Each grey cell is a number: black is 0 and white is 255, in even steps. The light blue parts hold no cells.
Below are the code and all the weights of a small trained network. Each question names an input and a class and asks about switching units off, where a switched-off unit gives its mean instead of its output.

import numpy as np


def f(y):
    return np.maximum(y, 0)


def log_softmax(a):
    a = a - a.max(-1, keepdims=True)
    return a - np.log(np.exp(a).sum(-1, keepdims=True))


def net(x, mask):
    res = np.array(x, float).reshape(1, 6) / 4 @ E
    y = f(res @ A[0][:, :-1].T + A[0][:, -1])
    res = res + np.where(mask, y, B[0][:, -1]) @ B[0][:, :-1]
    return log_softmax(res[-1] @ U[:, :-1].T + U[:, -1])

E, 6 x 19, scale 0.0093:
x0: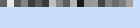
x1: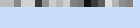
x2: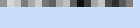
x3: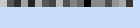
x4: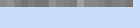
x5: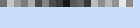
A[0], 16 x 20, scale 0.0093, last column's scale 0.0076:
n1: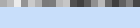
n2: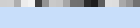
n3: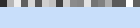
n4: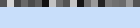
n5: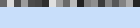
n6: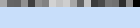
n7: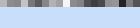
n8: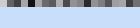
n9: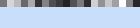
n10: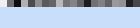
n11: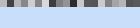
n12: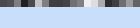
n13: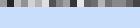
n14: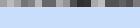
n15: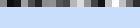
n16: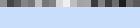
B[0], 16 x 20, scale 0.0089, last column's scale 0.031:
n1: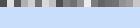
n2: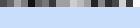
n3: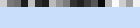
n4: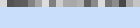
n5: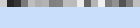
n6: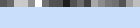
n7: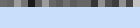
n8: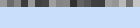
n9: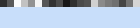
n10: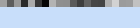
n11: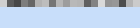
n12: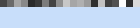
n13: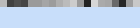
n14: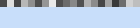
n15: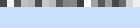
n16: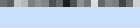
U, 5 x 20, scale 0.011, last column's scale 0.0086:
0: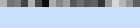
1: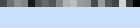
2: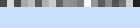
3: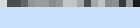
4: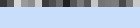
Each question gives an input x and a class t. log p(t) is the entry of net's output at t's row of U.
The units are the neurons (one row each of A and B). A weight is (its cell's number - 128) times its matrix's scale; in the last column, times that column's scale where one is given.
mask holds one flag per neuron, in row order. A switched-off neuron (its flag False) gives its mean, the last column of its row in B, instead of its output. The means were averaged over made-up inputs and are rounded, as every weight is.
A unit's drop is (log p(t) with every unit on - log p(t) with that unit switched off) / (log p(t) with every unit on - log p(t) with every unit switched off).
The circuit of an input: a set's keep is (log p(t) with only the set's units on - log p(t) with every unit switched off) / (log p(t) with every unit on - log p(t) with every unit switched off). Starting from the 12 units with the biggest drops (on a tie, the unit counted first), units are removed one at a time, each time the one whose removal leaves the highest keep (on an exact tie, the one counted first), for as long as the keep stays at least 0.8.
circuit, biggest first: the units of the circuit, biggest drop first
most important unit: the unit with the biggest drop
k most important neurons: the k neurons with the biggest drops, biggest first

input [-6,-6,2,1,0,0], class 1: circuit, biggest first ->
(n12)
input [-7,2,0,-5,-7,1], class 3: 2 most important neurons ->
(n13; n11)
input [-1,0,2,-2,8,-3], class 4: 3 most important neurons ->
(n15; n10; n8)
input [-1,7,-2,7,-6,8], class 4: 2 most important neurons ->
(n9; n3)
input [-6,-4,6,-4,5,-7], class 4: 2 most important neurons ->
(n16; n15)
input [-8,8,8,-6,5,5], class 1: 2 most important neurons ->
(n2; n15)
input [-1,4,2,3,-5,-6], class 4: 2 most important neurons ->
(n16; n12)
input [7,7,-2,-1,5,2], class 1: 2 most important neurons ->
(n2; n13)
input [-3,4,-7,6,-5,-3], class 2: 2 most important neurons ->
(n15; n3)
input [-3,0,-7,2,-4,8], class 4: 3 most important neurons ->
(n9; n1; n14)
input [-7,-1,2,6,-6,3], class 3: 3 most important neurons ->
(n11; n3; n13)
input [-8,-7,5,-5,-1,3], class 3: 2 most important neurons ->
(n13; n2)
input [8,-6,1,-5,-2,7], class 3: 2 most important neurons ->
(n4; n5)
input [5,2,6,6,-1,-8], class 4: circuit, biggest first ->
(n6)
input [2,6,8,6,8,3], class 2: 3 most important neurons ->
(n14; n1; n3)
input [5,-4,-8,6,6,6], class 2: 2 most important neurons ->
(n15; n3)
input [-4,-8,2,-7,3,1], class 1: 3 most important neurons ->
(n12; n10; n8)
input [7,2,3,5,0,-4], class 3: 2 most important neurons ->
(n5; n4)
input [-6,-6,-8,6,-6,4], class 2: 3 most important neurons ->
(n15; n3; n2)
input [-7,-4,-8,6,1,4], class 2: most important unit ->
n15
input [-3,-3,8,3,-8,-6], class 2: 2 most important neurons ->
(n14; n1)
